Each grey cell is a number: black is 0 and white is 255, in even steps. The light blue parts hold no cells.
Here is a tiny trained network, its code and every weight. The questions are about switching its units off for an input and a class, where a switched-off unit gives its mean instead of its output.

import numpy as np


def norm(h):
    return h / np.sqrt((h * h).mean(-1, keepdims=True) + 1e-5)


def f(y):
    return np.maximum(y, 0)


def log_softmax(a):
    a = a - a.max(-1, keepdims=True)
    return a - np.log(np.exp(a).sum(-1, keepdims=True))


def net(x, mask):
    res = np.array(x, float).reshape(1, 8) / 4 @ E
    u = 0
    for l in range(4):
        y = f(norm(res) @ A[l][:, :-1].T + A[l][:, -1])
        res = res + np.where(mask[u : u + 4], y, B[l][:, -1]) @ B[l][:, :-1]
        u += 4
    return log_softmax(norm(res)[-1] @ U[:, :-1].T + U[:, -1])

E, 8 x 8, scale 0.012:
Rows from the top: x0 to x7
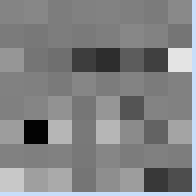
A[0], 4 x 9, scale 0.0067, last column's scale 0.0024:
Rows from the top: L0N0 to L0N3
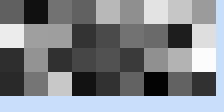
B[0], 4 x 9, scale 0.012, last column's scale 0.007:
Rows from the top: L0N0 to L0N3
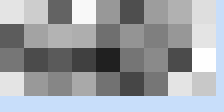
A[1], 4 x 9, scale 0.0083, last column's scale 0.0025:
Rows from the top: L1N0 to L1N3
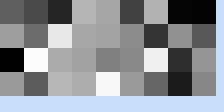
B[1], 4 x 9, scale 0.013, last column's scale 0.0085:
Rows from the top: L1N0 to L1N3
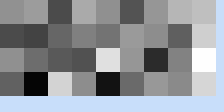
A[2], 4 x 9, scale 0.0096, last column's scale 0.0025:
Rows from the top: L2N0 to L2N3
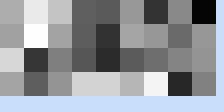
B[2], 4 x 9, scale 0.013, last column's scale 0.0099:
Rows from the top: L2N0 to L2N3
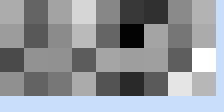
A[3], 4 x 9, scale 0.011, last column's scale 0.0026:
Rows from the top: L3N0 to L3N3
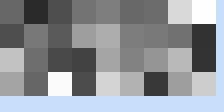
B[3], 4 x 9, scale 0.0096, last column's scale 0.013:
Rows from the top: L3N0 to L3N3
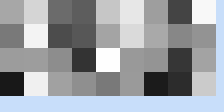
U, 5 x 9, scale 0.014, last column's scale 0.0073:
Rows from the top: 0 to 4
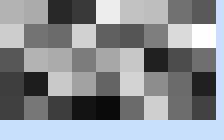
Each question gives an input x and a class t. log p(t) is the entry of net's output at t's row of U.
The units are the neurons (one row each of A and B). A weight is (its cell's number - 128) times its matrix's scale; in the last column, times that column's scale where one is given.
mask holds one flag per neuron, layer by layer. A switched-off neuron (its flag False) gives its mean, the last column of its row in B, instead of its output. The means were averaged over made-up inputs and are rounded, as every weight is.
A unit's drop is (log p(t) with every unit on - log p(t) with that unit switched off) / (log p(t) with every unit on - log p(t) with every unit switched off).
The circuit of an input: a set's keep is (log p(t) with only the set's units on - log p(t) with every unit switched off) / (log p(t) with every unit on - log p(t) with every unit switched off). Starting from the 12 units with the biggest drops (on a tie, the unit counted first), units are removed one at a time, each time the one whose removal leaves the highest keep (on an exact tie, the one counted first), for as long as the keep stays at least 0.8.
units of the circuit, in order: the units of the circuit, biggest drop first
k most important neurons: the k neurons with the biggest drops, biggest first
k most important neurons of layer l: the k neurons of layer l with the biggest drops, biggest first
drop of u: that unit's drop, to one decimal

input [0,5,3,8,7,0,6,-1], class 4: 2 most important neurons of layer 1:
L1N2, L1N0
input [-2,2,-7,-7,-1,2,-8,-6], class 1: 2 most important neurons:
L0N0, L2N3
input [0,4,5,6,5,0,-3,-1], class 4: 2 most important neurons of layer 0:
L0N2, L0N0
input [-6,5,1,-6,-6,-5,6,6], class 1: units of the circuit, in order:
L2N1
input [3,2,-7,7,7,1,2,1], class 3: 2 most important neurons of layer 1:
L1N3, L1N0
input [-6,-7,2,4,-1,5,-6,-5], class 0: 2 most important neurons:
L0N1, L2N0
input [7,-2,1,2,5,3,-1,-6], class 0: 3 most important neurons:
L0N2, L0N1, L2N0
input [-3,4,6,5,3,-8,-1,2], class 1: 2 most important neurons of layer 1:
L1N3, L1N1
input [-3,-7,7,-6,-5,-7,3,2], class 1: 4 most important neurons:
L2N0, L1N3, L2N1, L1N1
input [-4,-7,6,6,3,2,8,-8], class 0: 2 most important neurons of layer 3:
L3N0, L3N2
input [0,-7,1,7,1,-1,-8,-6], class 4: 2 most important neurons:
L0N2, L1N2
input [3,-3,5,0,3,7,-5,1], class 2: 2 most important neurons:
L3N3, L1N0
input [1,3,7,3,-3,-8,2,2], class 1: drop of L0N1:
0.1
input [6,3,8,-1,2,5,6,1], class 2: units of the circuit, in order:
L2N2
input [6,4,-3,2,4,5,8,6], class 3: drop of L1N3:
0.3
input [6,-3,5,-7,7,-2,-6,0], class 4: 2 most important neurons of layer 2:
L2N2, L2N3
